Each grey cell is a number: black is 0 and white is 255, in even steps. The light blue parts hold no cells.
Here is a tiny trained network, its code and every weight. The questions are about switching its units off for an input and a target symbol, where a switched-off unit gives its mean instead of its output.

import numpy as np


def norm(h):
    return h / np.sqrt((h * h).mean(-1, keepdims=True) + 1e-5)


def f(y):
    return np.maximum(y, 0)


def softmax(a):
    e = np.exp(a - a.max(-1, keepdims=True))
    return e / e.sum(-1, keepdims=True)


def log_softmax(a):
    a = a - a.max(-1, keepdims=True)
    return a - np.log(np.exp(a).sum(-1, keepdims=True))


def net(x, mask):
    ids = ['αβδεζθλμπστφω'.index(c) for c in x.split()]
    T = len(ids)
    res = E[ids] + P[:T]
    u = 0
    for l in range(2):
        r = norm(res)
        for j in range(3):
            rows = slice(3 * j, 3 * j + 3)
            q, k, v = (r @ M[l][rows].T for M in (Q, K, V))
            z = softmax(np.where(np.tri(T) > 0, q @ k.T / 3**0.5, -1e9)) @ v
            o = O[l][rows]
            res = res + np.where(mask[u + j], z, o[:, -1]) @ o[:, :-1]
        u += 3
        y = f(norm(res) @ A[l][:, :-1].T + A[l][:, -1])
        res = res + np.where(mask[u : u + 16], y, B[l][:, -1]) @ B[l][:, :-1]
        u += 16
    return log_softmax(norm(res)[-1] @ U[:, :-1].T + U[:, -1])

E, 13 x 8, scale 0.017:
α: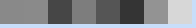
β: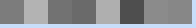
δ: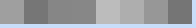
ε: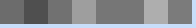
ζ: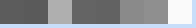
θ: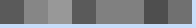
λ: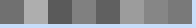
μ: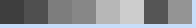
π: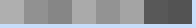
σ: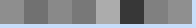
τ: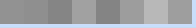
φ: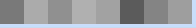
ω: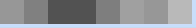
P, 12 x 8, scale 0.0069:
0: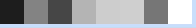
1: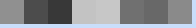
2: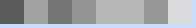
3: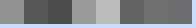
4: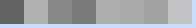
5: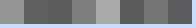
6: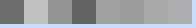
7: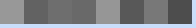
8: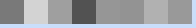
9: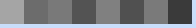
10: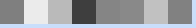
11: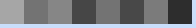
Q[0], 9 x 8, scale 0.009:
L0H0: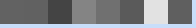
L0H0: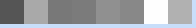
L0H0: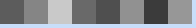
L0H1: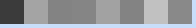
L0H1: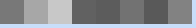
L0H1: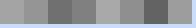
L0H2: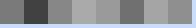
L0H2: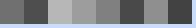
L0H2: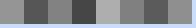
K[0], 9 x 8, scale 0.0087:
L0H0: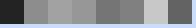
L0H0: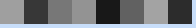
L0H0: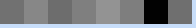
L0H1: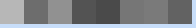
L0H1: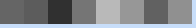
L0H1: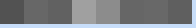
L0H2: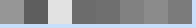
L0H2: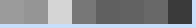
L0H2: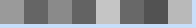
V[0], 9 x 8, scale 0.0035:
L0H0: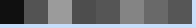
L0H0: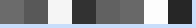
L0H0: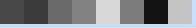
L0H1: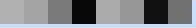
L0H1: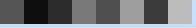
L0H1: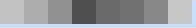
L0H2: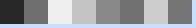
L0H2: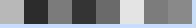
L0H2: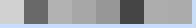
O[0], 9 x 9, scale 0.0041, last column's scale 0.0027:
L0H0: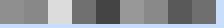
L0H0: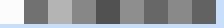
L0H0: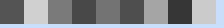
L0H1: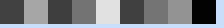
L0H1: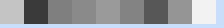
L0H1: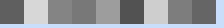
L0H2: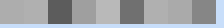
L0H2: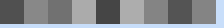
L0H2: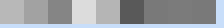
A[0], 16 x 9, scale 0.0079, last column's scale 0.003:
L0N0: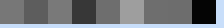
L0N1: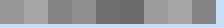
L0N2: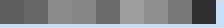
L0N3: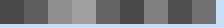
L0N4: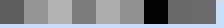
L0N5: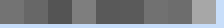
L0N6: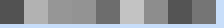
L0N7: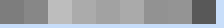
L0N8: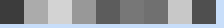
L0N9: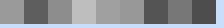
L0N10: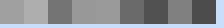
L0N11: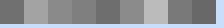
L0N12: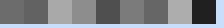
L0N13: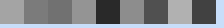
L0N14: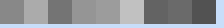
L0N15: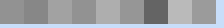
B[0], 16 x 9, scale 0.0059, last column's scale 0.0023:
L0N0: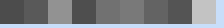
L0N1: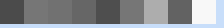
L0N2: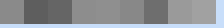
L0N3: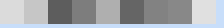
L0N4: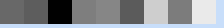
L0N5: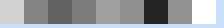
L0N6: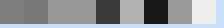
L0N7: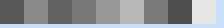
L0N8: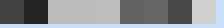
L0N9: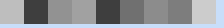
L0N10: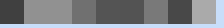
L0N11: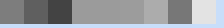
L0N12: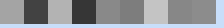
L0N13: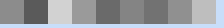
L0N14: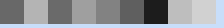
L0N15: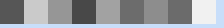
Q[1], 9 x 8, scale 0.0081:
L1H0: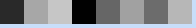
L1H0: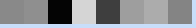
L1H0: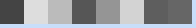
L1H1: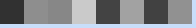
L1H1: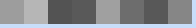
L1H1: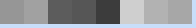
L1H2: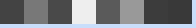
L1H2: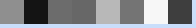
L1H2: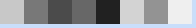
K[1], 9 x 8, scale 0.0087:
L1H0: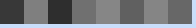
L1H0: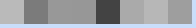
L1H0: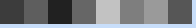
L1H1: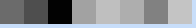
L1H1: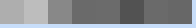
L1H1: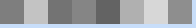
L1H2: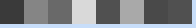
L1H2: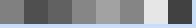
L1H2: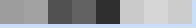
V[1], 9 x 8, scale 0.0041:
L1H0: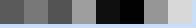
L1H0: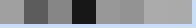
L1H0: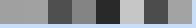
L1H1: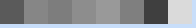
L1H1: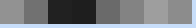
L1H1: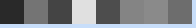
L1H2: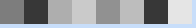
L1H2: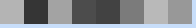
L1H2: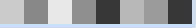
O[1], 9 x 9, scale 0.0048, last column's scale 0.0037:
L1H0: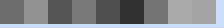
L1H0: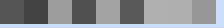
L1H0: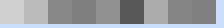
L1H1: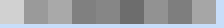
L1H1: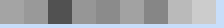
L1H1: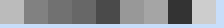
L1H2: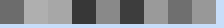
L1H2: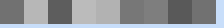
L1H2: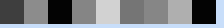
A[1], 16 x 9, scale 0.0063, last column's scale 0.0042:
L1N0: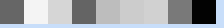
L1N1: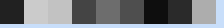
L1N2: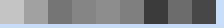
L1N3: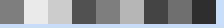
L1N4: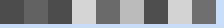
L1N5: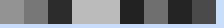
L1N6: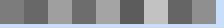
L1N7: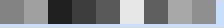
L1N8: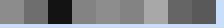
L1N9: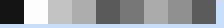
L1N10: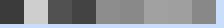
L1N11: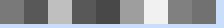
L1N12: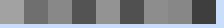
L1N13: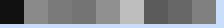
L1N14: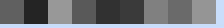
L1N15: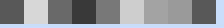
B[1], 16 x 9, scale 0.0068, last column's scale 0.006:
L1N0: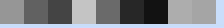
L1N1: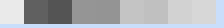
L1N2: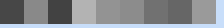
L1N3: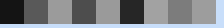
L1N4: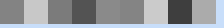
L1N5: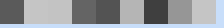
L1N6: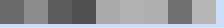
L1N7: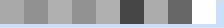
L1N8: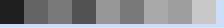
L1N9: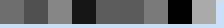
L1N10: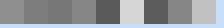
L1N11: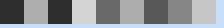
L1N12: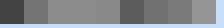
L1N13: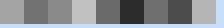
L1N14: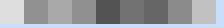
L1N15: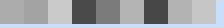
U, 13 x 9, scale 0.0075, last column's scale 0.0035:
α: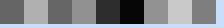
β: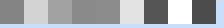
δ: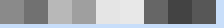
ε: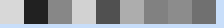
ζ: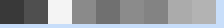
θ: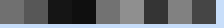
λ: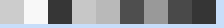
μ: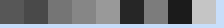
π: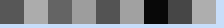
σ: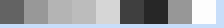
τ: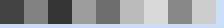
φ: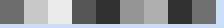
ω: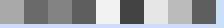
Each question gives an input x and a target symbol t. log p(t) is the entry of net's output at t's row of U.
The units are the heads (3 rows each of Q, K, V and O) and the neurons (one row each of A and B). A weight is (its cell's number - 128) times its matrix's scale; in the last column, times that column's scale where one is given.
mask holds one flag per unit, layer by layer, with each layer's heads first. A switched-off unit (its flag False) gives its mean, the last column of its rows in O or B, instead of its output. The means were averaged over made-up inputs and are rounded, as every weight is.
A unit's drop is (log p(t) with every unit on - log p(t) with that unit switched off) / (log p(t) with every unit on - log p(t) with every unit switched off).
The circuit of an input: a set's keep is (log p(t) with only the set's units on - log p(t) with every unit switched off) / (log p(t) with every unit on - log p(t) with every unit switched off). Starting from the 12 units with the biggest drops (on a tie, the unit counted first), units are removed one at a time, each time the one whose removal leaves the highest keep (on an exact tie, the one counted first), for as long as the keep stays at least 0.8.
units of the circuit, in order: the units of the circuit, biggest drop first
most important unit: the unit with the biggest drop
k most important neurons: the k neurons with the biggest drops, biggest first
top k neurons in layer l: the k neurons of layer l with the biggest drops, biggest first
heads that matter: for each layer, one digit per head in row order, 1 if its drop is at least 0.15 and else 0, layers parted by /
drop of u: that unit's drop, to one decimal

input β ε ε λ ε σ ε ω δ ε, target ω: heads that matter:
111 / 101
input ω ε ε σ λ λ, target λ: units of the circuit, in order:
(L1N7)
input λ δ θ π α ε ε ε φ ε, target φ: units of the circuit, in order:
(L1N5 L0N3)
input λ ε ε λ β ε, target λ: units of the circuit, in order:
(L1H0 L0N3 L0N6)
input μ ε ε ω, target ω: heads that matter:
000 / 001
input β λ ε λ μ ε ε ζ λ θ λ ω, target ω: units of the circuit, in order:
(L1H2 L1N7 L1N8)
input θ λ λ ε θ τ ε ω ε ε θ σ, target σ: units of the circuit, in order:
(L1H2 L1N5 L1H1)
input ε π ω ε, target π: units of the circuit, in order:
(L1N5 L1N1 L0N3)
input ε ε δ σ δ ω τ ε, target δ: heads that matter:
110 / 100
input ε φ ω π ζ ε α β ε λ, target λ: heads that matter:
000 / 001
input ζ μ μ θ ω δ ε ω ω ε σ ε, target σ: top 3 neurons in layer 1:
(L1N5 L1N1 L1N12)
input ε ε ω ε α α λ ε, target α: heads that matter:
110 / 100
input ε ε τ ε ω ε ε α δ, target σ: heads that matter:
000 / 000
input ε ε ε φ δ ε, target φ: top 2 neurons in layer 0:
(L0N7 L0N15)
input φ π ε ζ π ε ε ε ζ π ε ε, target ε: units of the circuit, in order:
(L0H0)
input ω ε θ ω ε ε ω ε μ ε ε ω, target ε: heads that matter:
100 / 000
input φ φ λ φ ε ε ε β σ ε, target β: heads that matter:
010 / 011
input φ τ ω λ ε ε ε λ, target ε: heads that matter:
001 / 000
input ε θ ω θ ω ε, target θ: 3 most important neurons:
(L1N7 L1N5 L0N5)
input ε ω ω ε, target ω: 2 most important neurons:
(L0N13 L1N11)
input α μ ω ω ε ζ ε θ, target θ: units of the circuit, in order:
(L0N4)
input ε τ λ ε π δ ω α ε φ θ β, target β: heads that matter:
000 / 001
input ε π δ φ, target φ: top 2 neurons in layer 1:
(L1N5 L1N9)
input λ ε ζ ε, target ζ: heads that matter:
000 / 111
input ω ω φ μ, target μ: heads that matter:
000 / 001
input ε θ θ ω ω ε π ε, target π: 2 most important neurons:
(L1N5 L1N7)
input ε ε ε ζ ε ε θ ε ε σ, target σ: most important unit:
L1H2
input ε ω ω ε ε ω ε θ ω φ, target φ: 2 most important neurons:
(L1N9 L1N5)
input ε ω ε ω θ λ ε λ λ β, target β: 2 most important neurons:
(L1N5 L1N1)
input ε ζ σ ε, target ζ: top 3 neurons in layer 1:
(L1N5 L1N1 L1N7)
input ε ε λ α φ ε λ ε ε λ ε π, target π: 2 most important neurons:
(L1N5 L0N4)
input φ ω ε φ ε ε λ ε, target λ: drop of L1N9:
0.1
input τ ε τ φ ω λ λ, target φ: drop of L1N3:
0.2
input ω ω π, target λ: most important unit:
L0N14
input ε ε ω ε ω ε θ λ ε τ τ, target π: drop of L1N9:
0.2
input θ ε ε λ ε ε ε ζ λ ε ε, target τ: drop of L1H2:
0.1
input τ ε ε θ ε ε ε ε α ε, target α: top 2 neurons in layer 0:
(L0N13 L0N3)
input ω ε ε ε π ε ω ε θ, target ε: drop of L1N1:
0.3
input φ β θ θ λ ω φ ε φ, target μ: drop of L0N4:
0.0
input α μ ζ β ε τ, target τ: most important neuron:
(L0N1)
